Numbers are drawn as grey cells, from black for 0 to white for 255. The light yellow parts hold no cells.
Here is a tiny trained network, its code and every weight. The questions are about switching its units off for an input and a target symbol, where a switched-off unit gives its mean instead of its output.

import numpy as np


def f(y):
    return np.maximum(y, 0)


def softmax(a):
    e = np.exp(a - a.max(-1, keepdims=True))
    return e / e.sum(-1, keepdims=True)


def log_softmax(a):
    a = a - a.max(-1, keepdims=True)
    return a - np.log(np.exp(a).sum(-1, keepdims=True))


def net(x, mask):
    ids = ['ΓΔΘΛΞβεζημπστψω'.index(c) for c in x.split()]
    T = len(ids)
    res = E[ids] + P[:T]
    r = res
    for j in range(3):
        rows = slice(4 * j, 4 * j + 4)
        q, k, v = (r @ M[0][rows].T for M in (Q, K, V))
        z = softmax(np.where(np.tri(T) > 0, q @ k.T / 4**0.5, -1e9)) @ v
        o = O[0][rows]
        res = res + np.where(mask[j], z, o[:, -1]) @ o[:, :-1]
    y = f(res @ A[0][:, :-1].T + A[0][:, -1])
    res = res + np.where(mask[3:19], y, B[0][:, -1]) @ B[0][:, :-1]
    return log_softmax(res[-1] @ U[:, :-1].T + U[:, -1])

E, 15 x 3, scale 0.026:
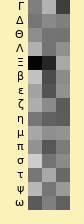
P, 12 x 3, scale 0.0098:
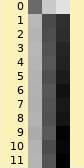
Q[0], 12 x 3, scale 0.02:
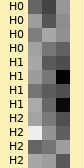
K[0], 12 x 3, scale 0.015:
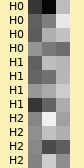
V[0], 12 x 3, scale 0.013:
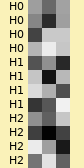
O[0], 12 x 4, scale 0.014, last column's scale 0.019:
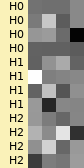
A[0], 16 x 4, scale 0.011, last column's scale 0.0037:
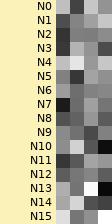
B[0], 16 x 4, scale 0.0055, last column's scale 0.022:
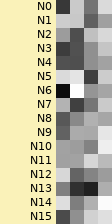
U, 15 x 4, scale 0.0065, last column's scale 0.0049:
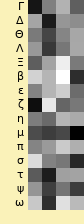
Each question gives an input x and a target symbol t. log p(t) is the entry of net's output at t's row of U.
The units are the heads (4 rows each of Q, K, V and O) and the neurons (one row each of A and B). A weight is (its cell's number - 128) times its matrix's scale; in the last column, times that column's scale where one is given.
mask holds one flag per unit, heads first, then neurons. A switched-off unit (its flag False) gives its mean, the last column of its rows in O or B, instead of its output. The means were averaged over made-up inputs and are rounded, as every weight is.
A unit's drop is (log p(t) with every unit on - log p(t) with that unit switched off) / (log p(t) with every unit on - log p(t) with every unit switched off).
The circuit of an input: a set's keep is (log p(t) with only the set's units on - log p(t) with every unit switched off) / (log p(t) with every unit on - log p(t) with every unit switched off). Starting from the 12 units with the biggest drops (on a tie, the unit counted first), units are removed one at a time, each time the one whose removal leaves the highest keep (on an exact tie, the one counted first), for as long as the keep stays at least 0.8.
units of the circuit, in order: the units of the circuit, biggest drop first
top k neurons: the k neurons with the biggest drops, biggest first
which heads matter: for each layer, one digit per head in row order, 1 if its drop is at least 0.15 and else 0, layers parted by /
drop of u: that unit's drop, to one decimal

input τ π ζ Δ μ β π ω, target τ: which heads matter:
011
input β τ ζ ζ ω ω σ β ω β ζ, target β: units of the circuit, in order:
H1, H2, N15
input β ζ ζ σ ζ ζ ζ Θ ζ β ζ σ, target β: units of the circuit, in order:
H1, N15, H2
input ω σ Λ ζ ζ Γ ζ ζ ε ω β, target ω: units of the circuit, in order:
H2
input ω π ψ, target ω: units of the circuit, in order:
H1, H2, N7
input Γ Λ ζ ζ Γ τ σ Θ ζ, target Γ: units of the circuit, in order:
H1, N3, N2, N7
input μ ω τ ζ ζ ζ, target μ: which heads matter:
001
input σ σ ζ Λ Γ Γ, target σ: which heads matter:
011
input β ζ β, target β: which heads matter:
011
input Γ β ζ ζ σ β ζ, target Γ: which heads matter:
010
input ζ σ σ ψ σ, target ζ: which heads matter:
010
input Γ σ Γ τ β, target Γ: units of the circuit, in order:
H1, N3, N2
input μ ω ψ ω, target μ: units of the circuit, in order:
H2, H1
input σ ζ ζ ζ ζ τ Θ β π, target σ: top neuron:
N14
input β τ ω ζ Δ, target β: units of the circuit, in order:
H1, H2
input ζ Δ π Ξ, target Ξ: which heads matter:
101
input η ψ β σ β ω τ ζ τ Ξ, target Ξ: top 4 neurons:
N0, N15, N4, N6
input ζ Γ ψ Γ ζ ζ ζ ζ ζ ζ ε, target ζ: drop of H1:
0.3
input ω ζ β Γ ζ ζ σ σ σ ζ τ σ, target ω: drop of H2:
0.5
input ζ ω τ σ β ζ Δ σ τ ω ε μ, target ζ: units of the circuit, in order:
H1
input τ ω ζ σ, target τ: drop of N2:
0.1
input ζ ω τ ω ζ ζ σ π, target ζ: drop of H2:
0.2
